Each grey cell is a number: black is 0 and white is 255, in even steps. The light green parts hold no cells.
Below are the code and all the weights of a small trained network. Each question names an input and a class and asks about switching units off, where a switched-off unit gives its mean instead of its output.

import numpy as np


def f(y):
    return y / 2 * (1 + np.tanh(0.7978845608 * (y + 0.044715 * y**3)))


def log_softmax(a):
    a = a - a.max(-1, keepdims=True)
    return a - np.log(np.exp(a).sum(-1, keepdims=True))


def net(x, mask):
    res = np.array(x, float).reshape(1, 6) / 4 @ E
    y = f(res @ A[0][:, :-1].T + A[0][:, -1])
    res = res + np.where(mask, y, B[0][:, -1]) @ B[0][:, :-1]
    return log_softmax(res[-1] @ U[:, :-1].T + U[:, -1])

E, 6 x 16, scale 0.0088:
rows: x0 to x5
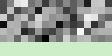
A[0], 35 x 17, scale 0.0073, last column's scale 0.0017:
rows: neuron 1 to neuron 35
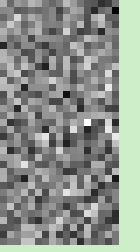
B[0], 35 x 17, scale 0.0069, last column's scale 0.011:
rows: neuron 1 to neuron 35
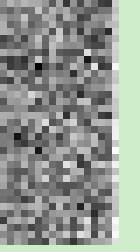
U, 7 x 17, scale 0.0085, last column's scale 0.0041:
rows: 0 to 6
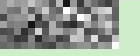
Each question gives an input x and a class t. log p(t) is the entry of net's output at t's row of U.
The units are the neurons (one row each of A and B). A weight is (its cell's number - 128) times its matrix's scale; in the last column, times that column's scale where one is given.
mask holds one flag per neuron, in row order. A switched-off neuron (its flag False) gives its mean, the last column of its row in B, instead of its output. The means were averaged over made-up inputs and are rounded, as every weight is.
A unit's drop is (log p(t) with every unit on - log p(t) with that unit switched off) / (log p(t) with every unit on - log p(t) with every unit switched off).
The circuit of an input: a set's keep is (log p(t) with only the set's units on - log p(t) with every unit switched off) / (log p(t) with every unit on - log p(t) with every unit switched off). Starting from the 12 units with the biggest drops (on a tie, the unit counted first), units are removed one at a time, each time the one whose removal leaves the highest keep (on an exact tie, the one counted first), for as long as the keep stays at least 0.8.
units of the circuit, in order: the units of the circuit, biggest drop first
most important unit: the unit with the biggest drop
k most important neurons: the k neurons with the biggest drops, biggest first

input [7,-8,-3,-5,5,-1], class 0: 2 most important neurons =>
neuron 1; neuron 5
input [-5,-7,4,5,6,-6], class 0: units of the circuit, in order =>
neuron 5
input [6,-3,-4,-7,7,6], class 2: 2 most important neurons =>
neuron 32; neuron 22
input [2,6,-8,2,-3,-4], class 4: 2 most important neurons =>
neuron 29; neuron 19
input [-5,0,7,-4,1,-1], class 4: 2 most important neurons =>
neuron 6; neuron 24
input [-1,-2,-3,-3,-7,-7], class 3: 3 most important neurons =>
neuron 35; neuron 33; neuron 10
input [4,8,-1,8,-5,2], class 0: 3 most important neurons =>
neuron 14; neuron 30; neuron 17
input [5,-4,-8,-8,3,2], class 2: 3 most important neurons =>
neuron 32; neuron 22; neuron 9
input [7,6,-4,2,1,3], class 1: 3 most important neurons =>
neuron 24; neuron 3; neuron 1
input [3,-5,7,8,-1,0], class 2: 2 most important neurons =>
neuron 34; neuron 15
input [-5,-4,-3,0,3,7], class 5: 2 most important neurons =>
neuron 10; neuron 24
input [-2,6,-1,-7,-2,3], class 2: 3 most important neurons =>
neuron 32; neuron 22; neuron 1
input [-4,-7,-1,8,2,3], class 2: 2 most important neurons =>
neuron 34; neuron 15
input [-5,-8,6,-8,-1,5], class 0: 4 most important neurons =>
neuron 1; neuron 5; neuron 34; neuron 28
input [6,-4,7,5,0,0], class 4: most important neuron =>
neuron 9
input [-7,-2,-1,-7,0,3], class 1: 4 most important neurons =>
neuron 18; neuron 26; neuron 34; neuron 15
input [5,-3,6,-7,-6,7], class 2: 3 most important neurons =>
neuron 32; neuron 22; neuron 20
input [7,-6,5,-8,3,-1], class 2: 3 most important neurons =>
neuron 22; neuron 32; neuron 18
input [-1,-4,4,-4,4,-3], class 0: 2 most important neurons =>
neuron 34; neuron 1
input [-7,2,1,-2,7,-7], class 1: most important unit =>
neuron 26
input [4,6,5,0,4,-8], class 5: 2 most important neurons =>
neuron 20; neuron 21
